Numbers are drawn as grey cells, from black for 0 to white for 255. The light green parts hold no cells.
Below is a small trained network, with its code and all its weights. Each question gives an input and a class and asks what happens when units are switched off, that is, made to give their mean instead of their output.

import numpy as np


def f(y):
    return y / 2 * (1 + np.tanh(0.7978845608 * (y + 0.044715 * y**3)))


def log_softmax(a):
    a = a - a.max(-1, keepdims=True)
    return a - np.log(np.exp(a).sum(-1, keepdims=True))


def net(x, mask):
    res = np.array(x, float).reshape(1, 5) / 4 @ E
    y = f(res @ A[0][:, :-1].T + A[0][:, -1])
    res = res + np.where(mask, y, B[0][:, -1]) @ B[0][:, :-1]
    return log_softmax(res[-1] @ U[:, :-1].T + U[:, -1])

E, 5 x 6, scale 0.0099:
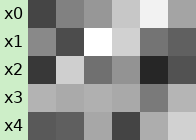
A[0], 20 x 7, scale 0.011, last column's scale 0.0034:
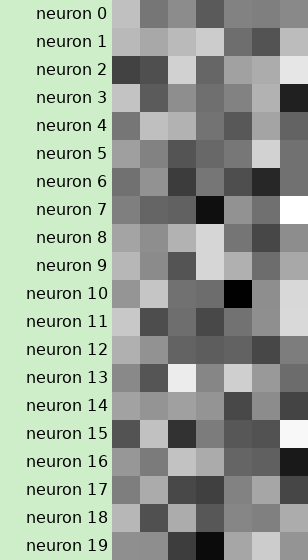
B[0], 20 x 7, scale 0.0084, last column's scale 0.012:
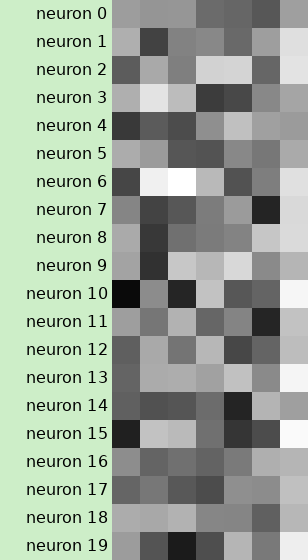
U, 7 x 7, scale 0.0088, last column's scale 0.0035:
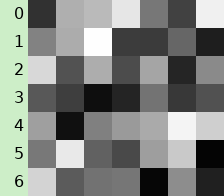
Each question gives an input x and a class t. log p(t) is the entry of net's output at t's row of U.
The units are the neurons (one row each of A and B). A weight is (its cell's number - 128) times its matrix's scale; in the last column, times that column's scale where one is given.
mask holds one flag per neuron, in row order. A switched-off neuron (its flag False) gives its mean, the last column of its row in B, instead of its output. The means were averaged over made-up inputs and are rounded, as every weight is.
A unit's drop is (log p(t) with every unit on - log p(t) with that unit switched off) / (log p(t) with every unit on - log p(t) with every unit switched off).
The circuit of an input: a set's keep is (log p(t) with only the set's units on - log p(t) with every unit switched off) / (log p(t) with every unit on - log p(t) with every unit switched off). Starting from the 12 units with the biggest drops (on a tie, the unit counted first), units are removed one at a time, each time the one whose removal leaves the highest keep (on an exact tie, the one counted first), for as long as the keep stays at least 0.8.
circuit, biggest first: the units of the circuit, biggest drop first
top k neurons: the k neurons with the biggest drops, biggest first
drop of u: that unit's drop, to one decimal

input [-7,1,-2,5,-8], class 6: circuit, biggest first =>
[neuron 1]
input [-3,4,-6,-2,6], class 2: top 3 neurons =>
[neuron 10; neuron 6; neuron 15]
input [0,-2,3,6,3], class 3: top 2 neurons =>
[neuron 6; neuron 13]
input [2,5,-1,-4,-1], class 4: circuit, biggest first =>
[neuron 15; neuron 6]
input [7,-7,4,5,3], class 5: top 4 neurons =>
[neuron 7; neuron 10; neuron 11; neuron 1]
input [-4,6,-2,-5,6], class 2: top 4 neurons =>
[neuron 10; neuron 6; neuron 15; neuron 12]
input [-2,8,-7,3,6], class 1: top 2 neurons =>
[neuron 3; neuron 10]
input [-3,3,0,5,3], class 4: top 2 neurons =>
[neuron 15; neuron 6]
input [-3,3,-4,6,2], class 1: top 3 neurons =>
[neuron 3; neuron 19; neuron 7]
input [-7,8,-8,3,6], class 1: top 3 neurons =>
[neuron 3; neuron 19; neuron 13]
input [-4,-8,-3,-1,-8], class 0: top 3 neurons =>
[neuron 6; neuron 15; neuron 12]
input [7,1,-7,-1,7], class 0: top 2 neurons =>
[neuron 2; neuron 13]
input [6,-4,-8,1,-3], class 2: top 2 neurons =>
[neuron 8; neuron 10]
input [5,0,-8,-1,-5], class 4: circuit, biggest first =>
[neuron 15]
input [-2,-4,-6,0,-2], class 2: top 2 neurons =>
[neuron 10; neuron 11]
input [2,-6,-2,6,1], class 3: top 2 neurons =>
[neuron 19; neuron 6]
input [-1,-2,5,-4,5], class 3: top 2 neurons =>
[neuron 13; neuron 19]
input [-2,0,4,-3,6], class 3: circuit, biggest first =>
[neuron 6; neuron 13]
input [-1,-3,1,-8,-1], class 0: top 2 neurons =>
[neuron 6; neuron 15]
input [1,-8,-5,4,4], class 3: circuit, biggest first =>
[neuron 19]
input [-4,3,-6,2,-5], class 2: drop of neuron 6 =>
0.2
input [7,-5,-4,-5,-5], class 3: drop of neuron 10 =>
-0.2
